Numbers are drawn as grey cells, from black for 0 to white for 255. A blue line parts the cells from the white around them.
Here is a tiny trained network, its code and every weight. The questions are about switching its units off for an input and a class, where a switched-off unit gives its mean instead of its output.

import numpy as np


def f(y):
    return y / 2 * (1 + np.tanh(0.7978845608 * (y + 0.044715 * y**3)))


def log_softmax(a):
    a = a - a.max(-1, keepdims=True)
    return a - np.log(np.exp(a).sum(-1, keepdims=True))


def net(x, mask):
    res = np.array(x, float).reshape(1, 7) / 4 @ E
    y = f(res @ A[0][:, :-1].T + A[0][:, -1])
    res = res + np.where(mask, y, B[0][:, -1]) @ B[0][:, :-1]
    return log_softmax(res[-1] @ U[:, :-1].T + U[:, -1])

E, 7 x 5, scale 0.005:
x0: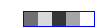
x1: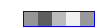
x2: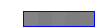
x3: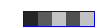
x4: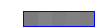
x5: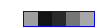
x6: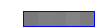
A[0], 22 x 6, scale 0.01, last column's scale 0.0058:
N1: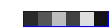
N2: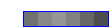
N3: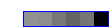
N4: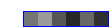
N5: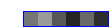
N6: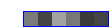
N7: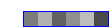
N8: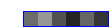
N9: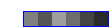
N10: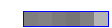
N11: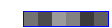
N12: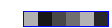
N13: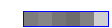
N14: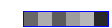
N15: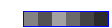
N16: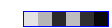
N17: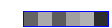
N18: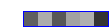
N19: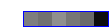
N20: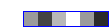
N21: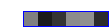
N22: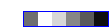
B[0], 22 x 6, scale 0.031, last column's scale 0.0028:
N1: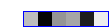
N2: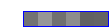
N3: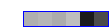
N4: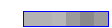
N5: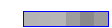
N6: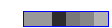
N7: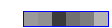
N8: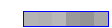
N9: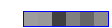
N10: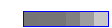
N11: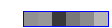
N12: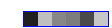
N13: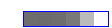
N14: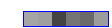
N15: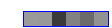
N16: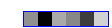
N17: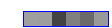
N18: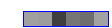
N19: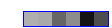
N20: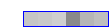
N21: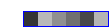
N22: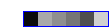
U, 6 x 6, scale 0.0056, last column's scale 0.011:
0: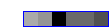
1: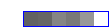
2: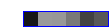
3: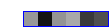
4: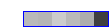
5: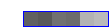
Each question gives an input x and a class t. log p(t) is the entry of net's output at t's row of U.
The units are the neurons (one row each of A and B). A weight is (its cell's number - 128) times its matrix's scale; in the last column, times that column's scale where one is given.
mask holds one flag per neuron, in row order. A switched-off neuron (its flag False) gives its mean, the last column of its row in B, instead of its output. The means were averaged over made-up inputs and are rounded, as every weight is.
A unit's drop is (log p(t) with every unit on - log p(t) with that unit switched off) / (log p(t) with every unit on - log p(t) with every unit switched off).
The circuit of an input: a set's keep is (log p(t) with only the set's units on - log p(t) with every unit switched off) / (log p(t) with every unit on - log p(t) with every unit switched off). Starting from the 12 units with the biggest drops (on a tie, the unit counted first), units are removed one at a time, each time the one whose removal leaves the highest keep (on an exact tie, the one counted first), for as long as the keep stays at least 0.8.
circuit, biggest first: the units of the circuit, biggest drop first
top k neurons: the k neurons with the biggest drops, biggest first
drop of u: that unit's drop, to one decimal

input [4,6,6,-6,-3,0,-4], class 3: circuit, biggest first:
(N16)
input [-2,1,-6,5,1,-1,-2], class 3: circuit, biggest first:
(N1; N12)
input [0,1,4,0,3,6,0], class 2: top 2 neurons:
(N12; N21)
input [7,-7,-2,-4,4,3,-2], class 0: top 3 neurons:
(N7; N18; N14)
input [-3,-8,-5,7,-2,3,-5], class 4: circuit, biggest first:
(N8; N5)
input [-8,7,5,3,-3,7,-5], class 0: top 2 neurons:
(N6; N11)
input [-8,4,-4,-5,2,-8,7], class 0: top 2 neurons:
(N6; N11)
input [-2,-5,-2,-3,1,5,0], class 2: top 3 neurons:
(N12; N21; N20)
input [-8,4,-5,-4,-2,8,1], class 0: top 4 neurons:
(N6; N11; N15; N9)
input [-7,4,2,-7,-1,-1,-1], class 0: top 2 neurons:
(N6; N11)
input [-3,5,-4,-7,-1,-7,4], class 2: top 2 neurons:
(N22; N1)
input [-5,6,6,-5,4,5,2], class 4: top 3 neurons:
(N20; N22; N1)
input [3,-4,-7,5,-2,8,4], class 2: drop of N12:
0.5
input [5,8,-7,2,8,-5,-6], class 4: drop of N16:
0.1
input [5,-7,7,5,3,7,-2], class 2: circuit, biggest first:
(N12)
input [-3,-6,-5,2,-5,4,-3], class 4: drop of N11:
0.0
